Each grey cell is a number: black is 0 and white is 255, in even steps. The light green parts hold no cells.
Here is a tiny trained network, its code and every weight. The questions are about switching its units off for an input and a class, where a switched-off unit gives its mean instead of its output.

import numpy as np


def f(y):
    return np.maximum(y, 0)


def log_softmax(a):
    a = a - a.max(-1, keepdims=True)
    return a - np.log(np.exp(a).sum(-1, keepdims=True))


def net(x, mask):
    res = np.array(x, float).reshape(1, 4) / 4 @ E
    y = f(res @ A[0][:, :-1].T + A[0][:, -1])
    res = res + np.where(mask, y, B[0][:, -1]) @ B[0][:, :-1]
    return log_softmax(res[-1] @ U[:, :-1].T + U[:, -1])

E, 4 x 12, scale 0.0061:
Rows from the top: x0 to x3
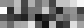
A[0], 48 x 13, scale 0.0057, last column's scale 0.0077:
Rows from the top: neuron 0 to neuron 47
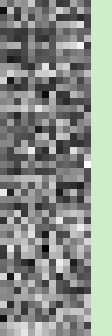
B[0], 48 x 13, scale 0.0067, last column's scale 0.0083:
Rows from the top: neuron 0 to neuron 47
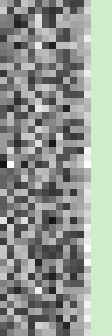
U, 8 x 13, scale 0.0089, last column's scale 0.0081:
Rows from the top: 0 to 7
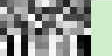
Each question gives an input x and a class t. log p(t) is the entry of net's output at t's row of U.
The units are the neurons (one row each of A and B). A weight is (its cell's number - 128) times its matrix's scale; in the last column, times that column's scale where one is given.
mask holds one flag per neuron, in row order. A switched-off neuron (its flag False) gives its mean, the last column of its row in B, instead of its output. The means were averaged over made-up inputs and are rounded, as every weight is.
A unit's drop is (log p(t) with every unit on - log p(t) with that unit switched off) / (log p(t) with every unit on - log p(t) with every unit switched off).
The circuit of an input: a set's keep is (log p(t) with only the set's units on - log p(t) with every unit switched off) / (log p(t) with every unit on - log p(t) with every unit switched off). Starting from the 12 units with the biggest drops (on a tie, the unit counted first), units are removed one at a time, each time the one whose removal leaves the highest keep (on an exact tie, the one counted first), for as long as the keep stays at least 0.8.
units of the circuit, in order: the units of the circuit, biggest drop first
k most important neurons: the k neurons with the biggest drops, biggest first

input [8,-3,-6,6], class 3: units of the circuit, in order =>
(neuron 6)
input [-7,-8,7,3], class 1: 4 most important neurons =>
(neuron 35; neuron 36; neuron 45; neuron 31)
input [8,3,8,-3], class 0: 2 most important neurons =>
(neuron 12; neuron 5)
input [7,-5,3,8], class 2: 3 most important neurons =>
(neuron 21; neuron 33; neuron 13)
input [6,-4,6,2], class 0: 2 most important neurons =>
(neuron 5; neuron 12)
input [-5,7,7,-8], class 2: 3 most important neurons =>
(neuron 37; neuron 9; neuron 19)
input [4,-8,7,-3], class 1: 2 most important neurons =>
(neuron 1; neuron 45)
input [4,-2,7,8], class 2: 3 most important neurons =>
(neuron 21; neuron 33; neuron 13)
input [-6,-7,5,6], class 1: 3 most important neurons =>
(neuron 35; neuron 36; neuron 45)
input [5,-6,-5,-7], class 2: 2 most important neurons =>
(neuron 37; neuron 19)
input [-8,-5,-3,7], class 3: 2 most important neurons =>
(neuron 26; neuron 2)
